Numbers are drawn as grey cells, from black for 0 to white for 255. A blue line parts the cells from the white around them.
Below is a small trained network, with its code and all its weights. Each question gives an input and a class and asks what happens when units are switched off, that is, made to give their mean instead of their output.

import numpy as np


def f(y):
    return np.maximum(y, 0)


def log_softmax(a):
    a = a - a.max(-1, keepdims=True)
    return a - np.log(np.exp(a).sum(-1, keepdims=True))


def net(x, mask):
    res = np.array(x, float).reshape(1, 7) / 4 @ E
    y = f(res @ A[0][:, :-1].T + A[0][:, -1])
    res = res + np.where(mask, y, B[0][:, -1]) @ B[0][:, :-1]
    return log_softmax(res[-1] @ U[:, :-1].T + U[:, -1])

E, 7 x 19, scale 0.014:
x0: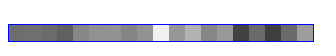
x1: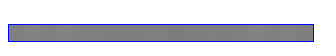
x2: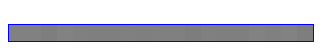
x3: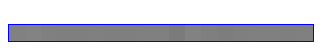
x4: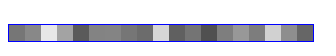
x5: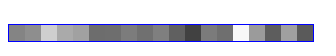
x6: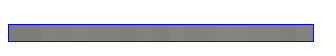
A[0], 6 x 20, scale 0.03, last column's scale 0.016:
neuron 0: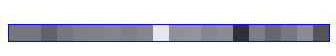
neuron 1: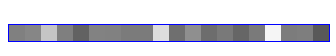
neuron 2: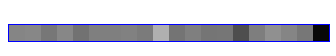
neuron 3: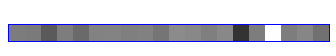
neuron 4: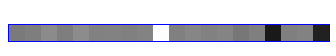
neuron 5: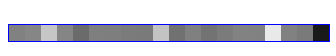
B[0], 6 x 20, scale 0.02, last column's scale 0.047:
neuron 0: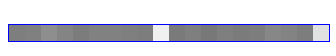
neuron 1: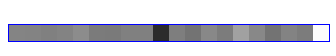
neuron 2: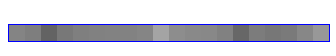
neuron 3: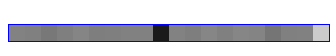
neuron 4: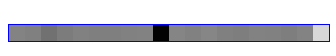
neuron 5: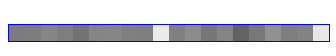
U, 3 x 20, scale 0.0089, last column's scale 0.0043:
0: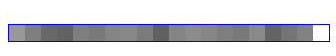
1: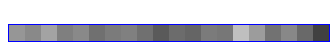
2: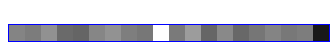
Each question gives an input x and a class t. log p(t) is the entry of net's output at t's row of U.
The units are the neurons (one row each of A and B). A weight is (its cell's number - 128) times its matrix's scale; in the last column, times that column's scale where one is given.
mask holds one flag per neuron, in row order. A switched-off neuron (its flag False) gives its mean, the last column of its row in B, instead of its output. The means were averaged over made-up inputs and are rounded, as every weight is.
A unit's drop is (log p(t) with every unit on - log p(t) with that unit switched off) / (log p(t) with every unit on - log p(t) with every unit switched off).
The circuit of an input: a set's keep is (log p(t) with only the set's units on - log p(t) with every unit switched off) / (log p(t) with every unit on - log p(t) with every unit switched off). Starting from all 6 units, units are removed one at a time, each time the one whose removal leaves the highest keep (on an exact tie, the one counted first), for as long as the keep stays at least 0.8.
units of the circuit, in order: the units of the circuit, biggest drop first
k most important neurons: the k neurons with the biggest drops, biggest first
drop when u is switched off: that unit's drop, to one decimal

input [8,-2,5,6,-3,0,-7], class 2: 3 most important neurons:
neuron 0; neuron 1; neuron 3
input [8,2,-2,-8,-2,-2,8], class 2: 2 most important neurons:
neuron 0; neuron 1
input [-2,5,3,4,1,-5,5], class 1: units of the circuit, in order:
neuron 5
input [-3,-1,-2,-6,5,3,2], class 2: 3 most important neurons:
neuron 5; neuron 4; neuron 3
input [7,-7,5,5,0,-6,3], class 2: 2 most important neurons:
neuron 0; neuron 1
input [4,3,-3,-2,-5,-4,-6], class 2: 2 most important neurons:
neuron 0; neuron 1
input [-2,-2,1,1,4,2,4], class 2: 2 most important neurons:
neuron 5; neuron 4
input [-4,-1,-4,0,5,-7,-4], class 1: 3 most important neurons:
neuron 1; neuron 3; neuron 4
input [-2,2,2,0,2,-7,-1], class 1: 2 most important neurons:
neuron 5; neuron 3
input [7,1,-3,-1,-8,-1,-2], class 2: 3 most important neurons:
neuron 0; neuron 1; neuron 3
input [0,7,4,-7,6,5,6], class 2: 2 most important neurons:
neuron 5; neuron 3
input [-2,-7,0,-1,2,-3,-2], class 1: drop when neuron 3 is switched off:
0.1
